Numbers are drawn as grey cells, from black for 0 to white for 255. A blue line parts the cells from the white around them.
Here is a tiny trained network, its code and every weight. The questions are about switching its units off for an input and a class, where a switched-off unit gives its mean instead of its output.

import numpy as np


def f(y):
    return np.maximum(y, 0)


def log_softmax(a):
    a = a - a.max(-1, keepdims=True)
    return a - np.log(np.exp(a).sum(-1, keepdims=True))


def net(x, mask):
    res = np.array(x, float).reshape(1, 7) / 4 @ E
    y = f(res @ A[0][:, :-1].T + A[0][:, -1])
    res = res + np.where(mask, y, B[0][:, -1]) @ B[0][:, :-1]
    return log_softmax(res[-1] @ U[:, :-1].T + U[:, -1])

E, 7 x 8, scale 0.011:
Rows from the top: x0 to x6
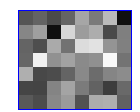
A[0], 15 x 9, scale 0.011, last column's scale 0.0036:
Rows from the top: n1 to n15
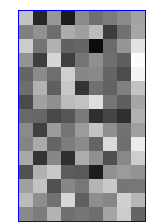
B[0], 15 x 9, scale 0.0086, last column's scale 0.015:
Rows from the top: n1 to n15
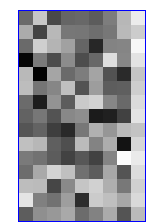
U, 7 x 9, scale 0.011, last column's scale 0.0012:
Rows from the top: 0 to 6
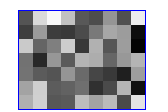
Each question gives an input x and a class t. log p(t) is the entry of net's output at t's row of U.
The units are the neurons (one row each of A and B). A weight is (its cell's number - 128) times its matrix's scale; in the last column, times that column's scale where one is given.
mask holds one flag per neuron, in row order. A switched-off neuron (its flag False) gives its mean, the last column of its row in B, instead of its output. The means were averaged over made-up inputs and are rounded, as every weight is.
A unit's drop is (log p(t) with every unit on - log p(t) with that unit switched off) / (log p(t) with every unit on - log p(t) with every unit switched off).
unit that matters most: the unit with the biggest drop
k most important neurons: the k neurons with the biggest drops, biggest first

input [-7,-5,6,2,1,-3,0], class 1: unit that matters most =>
n9
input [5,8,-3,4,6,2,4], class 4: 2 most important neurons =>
n5; n8
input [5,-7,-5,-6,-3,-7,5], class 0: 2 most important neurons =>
n12; n3
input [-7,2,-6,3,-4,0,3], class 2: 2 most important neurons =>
n14; n6
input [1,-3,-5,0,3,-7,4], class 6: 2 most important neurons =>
n10; n13
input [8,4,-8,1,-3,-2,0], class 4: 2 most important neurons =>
n8; n5
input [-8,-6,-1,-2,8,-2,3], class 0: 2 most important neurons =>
n3; n15
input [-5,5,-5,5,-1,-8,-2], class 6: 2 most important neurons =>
n13; n10
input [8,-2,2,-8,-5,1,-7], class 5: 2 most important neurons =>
n8; n7
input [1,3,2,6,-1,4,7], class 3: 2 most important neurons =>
n7; n5
